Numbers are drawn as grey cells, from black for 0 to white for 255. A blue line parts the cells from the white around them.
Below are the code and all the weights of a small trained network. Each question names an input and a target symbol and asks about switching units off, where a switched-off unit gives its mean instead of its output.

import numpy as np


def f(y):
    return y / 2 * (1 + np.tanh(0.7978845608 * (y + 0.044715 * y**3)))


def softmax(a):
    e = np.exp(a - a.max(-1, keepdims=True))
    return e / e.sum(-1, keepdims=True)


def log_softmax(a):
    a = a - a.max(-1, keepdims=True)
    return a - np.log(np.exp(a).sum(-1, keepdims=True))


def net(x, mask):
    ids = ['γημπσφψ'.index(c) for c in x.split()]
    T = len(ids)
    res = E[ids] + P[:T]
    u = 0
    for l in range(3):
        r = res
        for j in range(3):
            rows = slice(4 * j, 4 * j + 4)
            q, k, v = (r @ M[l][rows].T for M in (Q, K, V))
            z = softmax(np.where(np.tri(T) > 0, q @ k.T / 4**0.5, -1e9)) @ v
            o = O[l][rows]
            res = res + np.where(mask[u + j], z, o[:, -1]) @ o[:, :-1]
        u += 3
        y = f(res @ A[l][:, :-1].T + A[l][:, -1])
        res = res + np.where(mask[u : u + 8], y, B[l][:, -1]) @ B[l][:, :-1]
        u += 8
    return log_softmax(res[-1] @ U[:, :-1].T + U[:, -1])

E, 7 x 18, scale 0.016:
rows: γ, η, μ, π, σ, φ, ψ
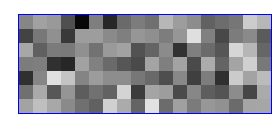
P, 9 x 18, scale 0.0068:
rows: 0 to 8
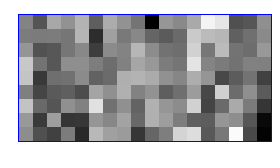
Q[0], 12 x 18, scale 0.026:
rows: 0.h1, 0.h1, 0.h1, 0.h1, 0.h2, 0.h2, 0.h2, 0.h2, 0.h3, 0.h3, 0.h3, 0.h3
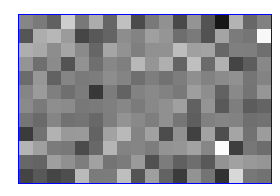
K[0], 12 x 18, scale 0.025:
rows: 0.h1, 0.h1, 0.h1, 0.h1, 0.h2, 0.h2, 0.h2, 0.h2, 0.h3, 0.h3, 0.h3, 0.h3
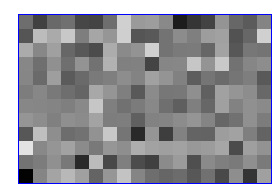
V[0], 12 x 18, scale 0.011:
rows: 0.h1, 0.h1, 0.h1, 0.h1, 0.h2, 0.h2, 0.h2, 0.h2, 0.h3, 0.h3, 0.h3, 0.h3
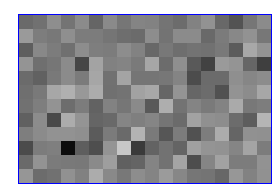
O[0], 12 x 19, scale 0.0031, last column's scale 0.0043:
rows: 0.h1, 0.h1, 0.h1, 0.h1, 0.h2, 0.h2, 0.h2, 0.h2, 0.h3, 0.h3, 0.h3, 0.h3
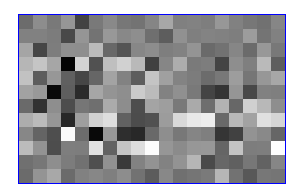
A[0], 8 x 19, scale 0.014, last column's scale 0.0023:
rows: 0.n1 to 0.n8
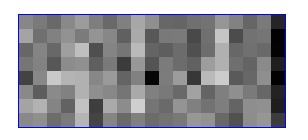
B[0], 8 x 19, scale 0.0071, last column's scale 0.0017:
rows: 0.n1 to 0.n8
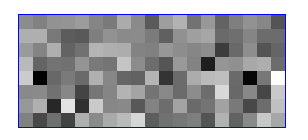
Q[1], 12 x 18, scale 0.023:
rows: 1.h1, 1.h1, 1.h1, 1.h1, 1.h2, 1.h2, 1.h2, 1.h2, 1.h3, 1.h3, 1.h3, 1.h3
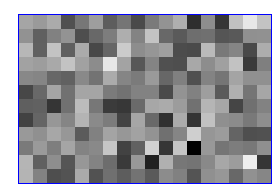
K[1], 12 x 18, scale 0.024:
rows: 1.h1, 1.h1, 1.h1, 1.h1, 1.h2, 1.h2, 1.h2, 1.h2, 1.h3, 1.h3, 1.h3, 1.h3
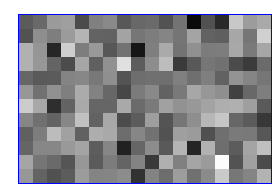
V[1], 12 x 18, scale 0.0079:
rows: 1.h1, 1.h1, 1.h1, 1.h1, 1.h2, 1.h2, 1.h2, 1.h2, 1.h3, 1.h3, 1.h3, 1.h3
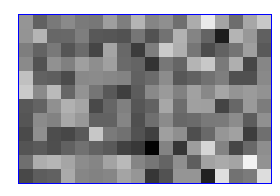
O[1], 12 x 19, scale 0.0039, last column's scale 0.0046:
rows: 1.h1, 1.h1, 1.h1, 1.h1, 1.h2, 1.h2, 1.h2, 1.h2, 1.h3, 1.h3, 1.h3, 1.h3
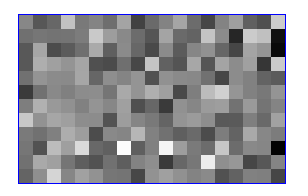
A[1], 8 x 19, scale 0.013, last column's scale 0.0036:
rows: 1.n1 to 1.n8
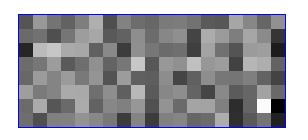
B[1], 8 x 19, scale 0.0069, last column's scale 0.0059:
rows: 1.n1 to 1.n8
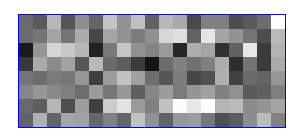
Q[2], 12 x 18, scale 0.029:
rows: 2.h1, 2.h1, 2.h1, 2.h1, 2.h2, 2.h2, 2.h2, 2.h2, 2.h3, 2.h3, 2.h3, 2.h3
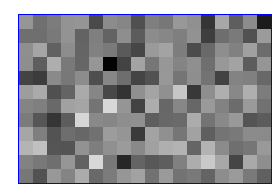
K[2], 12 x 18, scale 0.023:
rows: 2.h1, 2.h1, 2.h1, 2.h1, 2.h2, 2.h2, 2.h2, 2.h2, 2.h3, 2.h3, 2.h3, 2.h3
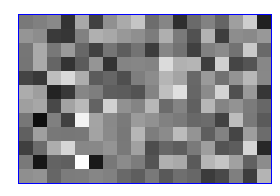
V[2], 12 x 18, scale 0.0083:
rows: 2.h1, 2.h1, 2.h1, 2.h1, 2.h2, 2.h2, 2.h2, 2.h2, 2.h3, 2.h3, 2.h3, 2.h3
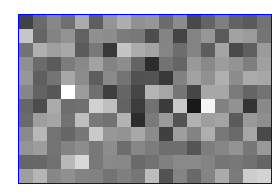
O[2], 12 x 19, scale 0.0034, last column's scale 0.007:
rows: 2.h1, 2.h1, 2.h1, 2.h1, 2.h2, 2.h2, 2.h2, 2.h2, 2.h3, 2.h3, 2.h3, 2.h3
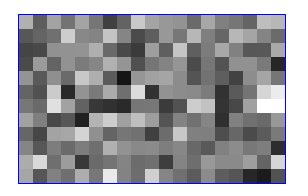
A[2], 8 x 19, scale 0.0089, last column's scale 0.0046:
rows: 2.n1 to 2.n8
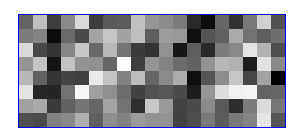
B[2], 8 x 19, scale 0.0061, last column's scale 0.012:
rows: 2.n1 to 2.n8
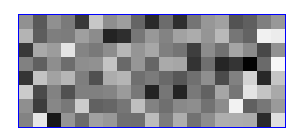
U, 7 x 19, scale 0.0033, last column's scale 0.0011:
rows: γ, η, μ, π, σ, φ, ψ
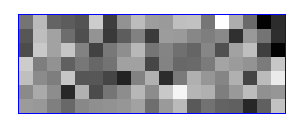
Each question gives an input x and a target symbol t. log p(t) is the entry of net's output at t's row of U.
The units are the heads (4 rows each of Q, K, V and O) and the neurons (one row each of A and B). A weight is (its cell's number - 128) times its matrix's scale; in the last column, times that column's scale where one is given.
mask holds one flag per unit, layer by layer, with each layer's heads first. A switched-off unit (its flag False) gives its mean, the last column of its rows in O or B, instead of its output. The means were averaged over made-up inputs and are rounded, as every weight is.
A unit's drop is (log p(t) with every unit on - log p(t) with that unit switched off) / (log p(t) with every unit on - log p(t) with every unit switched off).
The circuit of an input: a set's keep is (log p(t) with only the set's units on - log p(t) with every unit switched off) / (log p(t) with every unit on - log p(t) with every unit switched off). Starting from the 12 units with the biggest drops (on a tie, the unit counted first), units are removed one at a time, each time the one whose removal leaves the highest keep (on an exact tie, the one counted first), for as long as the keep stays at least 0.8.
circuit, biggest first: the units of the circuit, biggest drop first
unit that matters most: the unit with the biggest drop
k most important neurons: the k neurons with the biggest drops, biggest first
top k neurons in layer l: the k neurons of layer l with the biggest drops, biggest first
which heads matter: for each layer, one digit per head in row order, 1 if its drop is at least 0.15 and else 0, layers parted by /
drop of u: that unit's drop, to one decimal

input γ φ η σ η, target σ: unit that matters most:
0.h3
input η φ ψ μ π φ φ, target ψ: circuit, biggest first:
[2.h2, 2.n4]
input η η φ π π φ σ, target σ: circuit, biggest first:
[0.n5, 0.h3, 2.h2]
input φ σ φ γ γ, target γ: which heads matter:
000 / 100 / 010
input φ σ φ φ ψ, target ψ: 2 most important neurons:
[0.n5, 0.n7]
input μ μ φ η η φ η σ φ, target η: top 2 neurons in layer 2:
[2.n1, 2.n2]
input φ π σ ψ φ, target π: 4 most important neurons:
[0.n5, 2.n1, 1.n2, 2.n4]
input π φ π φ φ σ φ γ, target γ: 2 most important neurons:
[0.n5, 1.n1]
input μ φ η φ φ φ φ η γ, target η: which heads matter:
000 / 100 / 000
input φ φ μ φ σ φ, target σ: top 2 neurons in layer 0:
[0.n5, 0.n6]
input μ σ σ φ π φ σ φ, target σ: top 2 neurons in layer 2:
[2.n2, 2.n7]
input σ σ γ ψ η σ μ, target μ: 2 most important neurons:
[2.n5, 2.n3]
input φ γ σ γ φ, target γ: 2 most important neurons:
[2.n8, 0.n5]
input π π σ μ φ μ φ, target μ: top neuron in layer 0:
[0.n5]
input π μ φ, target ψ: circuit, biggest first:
[2.n4, 2.h2]
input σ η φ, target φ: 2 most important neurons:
[1.n7, 0.n5]
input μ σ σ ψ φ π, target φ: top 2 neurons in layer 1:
[1.n2, 1.n7]
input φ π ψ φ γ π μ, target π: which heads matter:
000 / 000 / 010
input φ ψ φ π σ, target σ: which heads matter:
001 / 000 / 010
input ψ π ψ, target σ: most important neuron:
[2.n4]
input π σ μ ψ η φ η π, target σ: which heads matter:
001 / 101 / 010
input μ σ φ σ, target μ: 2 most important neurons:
[1.n3, 0.n5]
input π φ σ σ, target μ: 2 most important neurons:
[0.n5, 1.n3]
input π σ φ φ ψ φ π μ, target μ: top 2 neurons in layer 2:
[2.n3, 2.n2]
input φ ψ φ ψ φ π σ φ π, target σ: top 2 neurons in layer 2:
[2.n5, 2.n4]
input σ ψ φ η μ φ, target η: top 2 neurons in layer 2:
[2.n1, 2.n5]
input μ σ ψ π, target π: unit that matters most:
2.n6
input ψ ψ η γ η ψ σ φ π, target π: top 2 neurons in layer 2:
[2.n6, 2.n1]
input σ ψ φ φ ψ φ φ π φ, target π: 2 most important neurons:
[2.n1, 2.n4]
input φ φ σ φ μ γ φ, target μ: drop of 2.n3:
0.6
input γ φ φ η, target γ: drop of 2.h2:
0.1
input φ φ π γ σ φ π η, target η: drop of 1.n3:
0.0
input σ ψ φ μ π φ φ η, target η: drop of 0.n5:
0.2
